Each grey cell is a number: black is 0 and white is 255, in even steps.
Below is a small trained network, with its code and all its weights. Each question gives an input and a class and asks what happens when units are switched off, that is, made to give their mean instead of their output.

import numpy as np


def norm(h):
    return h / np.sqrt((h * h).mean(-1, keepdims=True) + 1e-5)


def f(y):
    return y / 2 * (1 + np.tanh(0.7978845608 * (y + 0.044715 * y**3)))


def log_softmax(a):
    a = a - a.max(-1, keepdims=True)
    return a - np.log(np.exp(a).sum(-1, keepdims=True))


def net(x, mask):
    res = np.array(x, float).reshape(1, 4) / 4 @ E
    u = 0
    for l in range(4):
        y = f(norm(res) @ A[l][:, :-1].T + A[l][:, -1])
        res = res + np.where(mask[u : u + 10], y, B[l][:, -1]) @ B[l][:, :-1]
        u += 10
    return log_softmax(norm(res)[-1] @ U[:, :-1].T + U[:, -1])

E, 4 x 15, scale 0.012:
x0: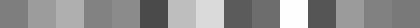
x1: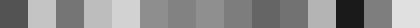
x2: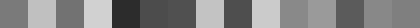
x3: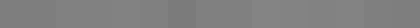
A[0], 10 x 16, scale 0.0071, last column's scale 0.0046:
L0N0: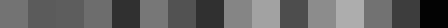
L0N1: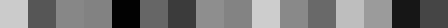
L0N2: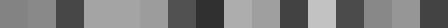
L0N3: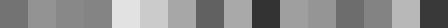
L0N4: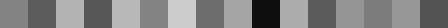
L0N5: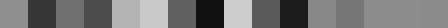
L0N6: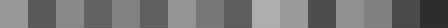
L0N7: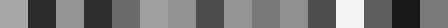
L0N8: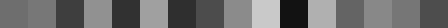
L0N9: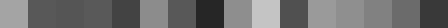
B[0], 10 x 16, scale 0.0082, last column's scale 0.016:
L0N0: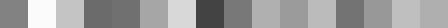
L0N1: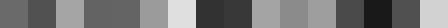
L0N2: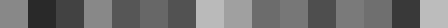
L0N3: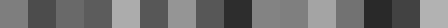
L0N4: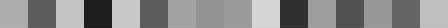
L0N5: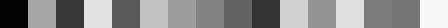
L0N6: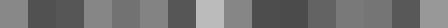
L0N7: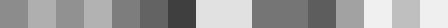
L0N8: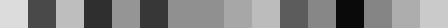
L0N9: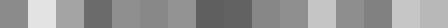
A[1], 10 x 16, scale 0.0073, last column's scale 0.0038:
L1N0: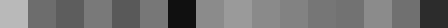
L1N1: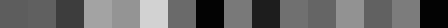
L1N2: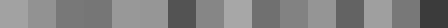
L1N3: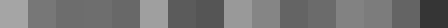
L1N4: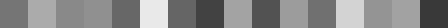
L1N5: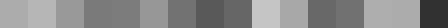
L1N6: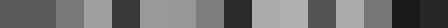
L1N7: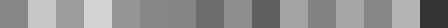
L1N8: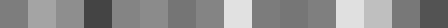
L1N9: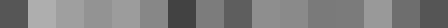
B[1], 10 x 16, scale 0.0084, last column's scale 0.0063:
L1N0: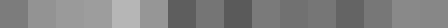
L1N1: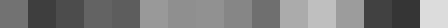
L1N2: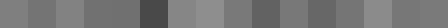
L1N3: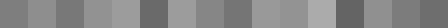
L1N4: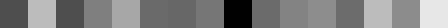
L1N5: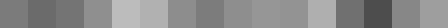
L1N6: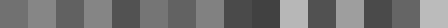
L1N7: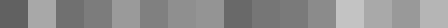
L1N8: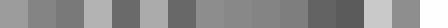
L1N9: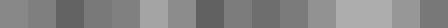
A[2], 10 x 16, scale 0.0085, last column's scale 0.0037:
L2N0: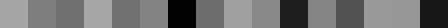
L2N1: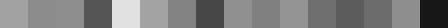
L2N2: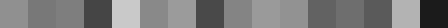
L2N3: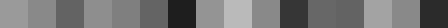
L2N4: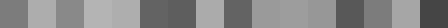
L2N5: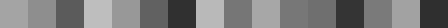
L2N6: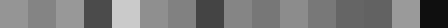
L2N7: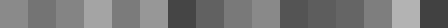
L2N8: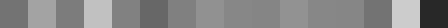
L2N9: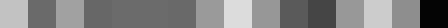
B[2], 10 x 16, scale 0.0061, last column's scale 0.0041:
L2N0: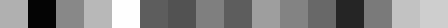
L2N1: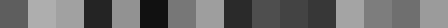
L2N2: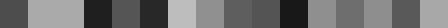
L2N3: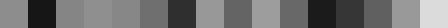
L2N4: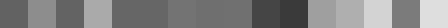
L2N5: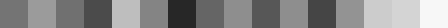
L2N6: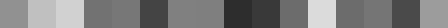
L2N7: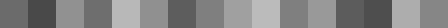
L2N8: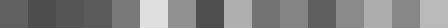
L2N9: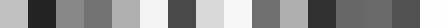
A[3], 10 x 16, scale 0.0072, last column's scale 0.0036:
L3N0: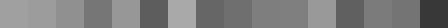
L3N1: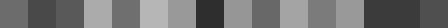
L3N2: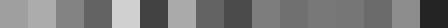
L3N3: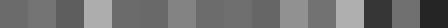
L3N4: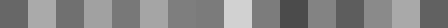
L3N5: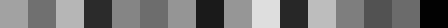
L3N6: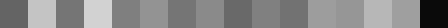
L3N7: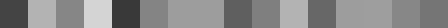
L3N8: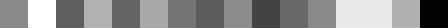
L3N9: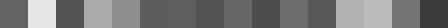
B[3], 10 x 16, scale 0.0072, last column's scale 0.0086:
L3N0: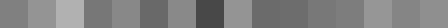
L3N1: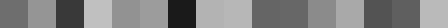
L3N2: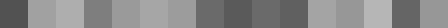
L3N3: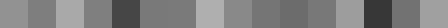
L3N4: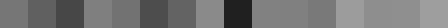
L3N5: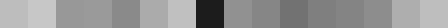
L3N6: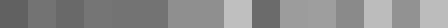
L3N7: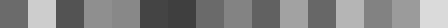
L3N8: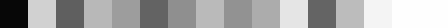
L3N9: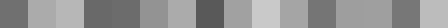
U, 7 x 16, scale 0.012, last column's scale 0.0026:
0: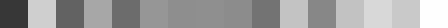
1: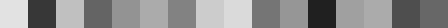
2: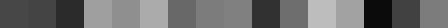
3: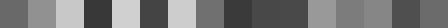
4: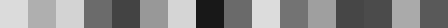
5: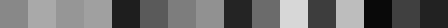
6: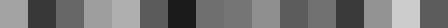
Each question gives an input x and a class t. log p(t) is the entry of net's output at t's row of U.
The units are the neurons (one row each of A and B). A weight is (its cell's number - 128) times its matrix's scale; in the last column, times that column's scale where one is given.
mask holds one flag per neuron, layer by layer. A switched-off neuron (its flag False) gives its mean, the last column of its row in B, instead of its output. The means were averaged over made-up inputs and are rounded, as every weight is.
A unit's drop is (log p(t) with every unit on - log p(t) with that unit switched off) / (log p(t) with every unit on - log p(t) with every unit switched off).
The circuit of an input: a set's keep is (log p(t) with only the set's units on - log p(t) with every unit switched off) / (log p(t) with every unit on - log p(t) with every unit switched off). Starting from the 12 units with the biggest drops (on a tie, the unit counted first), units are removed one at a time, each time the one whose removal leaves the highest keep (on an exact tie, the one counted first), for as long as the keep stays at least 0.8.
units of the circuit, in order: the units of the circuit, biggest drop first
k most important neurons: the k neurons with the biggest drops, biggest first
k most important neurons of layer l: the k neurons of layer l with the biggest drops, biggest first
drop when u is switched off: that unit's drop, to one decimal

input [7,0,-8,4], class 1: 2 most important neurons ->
(L0N1 L0N7)
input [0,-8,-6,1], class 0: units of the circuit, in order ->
(L0N8)
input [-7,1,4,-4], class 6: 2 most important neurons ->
(L0N2 L0N1)
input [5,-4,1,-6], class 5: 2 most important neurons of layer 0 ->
(L0N1 L0N8)
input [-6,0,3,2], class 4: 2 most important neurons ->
(L0N8 L0N7)
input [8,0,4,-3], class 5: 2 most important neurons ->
(L0N7 L0N9)
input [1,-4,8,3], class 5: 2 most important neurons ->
(L1N6 L0N4)
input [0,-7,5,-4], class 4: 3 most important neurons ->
(L0N5 L0N1 L0N0)
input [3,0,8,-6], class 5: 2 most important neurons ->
(L0N7 L1N6)
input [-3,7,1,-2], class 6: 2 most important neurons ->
(L0N5 L0N1)
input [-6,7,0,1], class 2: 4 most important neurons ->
(L0N7 L0N5 L0N4 L1N1)
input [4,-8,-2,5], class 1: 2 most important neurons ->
(L0N7 L0N5)
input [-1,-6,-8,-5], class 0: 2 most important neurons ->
(L0N5 L0N8)
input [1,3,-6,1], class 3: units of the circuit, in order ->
(L0N4)
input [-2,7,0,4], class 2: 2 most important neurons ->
(L0N7 L0N4)
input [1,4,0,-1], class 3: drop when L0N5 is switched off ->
1.3
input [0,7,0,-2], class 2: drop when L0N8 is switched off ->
0.7
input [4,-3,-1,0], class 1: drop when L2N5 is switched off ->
0.0
